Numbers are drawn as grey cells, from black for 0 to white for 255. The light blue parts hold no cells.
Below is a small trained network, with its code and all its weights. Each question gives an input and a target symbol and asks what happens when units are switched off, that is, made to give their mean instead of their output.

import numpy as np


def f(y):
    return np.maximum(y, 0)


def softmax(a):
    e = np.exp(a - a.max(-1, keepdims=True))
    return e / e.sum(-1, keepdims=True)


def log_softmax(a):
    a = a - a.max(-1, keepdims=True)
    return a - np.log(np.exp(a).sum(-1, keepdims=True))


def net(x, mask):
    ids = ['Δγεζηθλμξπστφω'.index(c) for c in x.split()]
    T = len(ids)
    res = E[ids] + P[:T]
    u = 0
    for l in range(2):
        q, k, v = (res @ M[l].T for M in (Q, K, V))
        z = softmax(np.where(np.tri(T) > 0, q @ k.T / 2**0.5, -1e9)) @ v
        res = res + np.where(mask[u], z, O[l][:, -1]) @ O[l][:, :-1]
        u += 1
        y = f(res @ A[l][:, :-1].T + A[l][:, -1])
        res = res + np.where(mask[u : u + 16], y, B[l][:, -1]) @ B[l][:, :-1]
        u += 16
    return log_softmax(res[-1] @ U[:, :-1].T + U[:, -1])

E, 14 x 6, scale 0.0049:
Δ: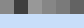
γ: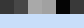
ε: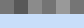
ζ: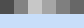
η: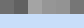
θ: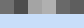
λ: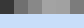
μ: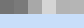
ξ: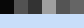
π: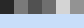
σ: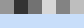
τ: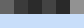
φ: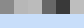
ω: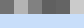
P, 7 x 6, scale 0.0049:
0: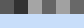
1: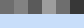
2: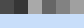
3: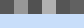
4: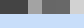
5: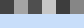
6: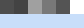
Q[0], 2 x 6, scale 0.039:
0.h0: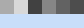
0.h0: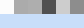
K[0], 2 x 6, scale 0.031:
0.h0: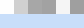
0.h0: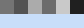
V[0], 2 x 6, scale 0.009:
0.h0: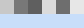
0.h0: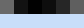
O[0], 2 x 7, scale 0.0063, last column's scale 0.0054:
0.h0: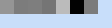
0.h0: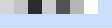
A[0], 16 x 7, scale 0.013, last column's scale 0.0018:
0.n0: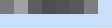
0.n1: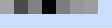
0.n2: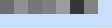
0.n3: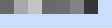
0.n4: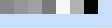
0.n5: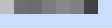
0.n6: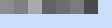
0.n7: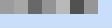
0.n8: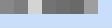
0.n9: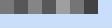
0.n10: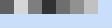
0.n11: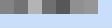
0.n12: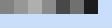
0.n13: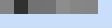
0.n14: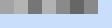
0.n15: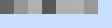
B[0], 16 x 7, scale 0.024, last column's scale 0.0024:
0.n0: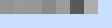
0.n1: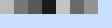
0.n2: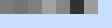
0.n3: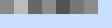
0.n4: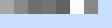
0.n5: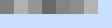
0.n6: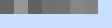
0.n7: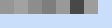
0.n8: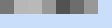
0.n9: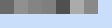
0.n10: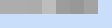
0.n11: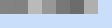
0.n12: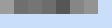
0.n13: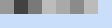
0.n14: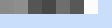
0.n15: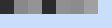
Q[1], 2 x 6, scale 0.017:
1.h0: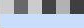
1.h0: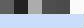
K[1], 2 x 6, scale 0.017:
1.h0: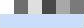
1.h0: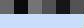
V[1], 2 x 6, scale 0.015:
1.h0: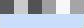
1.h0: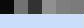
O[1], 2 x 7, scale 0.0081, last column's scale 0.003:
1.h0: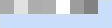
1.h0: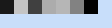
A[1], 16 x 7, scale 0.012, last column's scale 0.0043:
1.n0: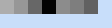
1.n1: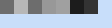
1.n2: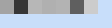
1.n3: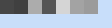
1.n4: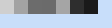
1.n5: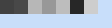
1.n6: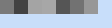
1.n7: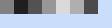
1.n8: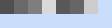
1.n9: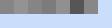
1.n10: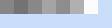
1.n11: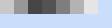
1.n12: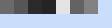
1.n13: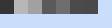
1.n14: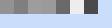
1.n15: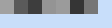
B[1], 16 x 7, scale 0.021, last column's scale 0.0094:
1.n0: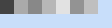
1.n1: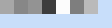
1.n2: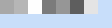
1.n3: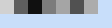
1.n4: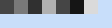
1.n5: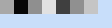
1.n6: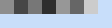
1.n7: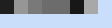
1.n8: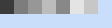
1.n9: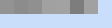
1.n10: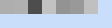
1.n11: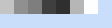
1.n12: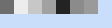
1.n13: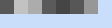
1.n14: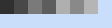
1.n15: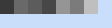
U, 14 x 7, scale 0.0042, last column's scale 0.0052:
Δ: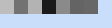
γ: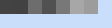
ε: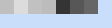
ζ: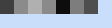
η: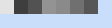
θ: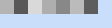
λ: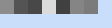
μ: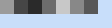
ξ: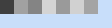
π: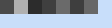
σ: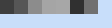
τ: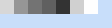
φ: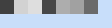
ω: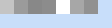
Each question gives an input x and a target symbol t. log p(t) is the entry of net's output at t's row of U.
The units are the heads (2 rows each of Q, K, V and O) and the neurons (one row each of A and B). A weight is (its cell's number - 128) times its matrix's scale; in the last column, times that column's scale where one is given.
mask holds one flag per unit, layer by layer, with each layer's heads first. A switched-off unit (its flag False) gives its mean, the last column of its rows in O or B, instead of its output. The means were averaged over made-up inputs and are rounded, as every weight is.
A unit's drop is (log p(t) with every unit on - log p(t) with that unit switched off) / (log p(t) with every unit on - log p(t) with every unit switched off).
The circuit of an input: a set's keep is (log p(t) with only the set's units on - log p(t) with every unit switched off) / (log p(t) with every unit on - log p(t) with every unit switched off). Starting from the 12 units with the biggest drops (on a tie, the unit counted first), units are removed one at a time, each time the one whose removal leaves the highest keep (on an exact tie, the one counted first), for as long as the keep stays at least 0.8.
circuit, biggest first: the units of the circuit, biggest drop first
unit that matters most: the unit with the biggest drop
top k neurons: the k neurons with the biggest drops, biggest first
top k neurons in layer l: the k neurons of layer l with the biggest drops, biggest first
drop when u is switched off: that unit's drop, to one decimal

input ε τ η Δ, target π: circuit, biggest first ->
(0.n14; 1.n4; 0.h0; 1.n5)
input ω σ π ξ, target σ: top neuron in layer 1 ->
(1.n4)
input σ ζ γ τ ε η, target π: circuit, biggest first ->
(0.n14; 0.h0; 1.n4; 1.n5)
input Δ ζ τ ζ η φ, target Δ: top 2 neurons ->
(0.n10; 1.n6)
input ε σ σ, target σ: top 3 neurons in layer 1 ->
(1.n7; 1.n11; 1.n2)
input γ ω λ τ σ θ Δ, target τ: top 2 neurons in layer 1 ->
(1.n11; 1.n4)
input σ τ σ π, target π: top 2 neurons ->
(1.n4; 0.n14)
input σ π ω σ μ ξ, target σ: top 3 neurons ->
(1.n4; 0.n2; 1.n11)
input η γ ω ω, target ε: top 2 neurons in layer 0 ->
(0.n10; 0.n0)
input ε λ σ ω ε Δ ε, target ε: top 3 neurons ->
(0.n1; 1.n12; 0.n15)
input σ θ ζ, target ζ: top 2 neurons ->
(1.n13; 0.n8)
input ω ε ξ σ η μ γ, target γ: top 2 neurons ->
(0.n12; 1.n6)
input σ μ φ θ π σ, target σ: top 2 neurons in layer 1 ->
(1.n4; 1.n15)
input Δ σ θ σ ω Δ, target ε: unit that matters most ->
1.h0
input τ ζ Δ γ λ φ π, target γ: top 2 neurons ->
(0.n12; 0.n14)
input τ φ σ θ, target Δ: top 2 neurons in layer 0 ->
(0.n10; 0.n2)
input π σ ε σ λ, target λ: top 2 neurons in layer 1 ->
(1.n3; 1.n5)
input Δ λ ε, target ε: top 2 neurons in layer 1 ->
(1.n12; 1.n2)
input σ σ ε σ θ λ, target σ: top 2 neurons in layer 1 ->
(1.n1; 1.n5)
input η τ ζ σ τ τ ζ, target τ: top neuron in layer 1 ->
(1.n11)
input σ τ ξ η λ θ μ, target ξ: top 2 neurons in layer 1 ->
(1.n8; 1.n6)
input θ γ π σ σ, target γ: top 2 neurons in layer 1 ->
(1.n6; 1.n8)
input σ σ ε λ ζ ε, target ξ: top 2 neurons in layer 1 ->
(1.n11; 1.n8)
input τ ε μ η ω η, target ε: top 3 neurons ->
(0.n10; 1.n2; 1.n4)
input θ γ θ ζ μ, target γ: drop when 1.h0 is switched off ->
0.6
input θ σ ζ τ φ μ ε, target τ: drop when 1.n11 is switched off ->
0.4
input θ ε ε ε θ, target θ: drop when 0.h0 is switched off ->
0.4
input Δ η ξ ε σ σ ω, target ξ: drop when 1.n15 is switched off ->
0.0
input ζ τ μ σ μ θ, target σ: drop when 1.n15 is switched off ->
0.1
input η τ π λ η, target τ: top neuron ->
(1.n11)
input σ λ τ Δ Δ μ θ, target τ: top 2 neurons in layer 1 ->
(1.n11; 1.n4)
